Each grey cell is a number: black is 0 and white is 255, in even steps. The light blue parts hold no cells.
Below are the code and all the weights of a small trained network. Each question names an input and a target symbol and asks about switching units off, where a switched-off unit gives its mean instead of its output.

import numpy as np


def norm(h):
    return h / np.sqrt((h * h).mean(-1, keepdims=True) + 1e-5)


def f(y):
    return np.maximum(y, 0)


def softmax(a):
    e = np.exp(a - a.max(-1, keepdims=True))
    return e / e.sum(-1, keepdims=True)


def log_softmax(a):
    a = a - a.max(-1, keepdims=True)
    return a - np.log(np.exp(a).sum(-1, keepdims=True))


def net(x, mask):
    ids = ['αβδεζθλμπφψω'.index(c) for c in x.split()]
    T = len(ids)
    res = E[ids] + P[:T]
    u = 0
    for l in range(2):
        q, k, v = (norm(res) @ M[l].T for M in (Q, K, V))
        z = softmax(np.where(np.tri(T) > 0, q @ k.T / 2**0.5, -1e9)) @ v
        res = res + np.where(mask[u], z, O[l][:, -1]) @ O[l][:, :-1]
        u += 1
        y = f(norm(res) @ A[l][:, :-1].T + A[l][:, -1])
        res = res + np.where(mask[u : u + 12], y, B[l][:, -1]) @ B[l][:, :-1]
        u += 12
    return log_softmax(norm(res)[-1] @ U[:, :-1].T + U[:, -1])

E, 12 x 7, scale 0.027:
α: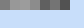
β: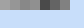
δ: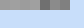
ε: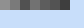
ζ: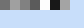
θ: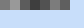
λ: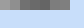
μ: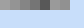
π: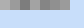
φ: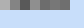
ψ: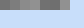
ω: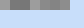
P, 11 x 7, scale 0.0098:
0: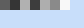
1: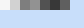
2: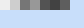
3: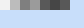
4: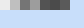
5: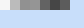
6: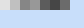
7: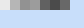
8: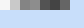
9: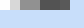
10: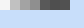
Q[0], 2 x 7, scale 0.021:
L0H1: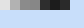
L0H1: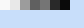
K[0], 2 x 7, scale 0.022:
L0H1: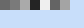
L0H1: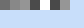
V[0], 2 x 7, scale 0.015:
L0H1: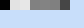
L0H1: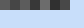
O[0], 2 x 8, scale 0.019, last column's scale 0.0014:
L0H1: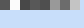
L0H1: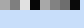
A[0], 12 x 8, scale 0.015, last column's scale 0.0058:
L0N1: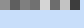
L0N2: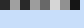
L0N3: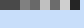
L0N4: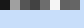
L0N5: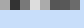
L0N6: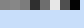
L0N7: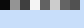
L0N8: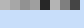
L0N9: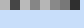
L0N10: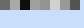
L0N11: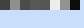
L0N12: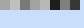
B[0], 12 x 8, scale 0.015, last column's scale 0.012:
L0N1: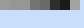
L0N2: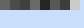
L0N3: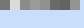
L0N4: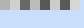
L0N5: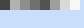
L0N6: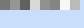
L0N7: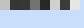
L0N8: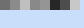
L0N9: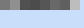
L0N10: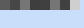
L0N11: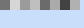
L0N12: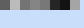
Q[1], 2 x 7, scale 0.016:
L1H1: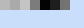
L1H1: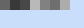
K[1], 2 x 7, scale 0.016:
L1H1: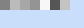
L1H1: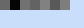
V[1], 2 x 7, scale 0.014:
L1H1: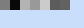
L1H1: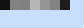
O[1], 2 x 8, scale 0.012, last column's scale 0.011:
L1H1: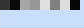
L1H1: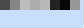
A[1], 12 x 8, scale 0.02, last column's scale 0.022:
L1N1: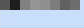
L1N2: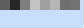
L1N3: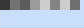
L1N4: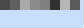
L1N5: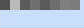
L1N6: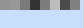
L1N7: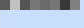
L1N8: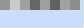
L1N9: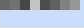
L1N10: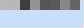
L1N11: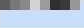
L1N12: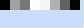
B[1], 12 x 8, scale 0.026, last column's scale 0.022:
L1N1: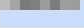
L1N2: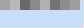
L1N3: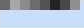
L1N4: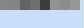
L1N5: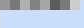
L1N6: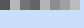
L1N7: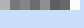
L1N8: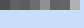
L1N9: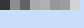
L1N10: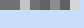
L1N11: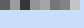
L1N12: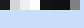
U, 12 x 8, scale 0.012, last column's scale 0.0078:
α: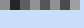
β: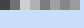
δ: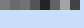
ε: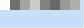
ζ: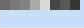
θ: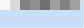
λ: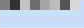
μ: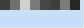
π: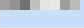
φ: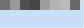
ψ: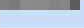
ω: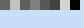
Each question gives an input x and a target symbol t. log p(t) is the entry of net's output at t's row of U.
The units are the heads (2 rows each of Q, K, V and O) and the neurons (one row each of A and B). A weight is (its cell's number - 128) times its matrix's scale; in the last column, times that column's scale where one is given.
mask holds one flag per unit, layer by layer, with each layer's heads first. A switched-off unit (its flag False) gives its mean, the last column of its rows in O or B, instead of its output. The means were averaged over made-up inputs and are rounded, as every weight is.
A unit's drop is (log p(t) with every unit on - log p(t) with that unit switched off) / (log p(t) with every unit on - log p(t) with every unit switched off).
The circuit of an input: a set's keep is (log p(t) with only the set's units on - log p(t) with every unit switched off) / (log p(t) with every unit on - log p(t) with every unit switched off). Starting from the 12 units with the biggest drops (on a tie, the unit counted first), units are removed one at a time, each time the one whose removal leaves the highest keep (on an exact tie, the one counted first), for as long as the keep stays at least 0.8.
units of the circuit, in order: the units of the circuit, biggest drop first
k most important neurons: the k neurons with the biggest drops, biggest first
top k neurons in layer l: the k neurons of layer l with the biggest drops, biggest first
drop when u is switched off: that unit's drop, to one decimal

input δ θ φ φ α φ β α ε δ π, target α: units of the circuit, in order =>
(L0H1 L0N7)
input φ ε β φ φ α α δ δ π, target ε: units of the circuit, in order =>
(L0H1)
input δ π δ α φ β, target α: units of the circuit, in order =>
(L0H1 L0N7)
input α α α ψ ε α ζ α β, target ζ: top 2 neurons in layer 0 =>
(L0N5 L0N4)
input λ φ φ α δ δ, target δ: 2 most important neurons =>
(L0N5 L0N9)
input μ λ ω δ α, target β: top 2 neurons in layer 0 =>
(L0N5 L0N4)
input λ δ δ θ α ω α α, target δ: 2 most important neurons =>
(L0N5 L0N9)
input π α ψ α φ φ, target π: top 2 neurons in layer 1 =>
(L1N9 L1N2)
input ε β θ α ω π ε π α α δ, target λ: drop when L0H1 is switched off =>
1.0
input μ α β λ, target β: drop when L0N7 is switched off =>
0.0
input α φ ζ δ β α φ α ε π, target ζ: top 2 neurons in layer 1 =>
(L1N11 L1N8)
